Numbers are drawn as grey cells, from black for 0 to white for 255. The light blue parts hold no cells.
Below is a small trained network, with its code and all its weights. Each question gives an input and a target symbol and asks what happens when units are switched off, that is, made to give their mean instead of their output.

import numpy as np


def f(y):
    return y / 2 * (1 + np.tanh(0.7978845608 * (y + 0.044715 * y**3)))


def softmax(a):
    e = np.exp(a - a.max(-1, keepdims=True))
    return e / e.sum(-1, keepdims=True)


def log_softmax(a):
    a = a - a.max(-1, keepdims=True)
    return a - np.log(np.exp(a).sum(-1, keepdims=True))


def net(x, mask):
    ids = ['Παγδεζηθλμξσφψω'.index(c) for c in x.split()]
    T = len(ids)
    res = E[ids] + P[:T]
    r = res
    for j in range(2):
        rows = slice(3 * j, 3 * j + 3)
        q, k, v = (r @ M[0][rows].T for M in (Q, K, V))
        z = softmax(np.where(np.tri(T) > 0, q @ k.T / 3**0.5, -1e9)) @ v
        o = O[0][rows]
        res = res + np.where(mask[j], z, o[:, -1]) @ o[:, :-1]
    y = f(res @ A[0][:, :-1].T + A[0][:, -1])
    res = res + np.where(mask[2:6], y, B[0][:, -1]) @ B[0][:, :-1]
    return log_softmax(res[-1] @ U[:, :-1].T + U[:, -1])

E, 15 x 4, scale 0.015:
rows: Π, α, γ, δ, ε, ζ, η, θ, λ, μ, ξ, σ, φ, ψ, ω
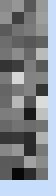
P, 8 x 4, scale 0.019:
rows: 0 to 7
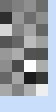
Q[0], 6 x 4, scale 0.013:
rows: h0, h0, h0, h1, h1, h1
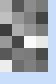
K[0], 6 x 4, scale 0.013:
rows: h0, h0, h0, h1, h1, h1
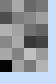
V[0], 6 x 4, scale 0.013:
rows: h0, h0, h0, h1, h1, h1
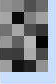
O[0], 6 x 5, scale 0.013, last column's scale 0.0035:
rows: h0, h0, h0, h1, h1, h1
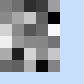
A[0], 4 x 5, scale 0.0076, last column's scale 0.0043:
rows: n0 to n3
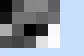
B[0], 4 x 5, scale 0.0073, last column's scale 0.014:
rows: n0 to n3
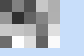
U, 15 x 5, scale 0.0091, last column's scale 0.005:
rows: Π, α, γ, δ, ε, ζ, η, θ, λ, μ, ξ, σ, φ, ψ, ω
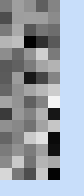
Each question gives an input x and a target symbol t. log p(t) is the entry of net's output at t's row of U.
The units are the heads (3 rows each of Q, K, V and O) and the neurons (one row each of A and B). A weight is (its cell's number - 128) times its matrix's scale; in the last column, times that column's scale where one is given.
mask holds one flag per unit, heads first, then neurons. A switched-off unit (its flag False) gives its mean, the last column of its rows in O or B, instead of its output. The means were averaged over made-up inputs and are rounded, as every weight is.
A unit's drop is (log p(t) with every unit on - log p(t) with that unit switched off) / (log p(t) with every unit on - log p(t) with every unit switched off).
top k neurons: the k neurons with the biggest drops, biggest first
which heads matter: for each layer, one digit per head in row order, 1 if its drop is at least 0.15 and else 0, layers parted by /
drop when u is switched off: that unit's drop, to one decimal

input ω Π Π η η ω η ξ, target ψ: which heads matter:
01
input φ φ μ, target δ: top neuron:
(n2)
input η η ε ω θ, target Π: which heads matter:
01
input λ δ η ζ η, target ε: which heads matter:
01
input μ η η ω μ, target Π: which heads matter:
01
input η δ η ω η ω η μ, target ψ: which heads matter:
01
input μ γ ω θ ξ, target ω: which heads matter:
01
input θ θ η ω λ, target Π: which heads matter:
01
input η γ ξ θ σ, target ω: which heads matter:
01
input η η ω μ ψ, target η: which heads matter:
01
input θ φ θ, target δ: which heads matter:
10
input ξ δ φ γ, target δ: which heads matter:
11
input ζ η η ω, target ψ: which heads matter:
01
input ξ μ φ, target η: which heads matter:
01
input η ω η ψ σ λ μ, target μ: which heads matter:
11
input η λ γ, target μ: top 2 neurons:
(n0, n3)
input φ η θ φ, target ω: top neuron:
(n3)
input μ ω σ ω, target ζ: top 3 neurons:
(n3, n1, n0)
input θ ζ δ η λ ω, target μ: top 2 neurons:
(n0, n3)
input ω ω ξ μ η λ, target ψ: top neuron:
(n3)
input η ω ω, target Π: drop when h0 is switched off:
0.3
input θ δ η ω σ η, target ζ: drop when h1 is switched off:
0.6
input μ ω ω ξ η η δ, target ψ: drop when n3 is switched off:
0.1
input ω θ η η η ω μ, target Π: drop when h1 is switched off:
0.5
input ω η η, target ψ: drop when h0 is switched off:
0.2
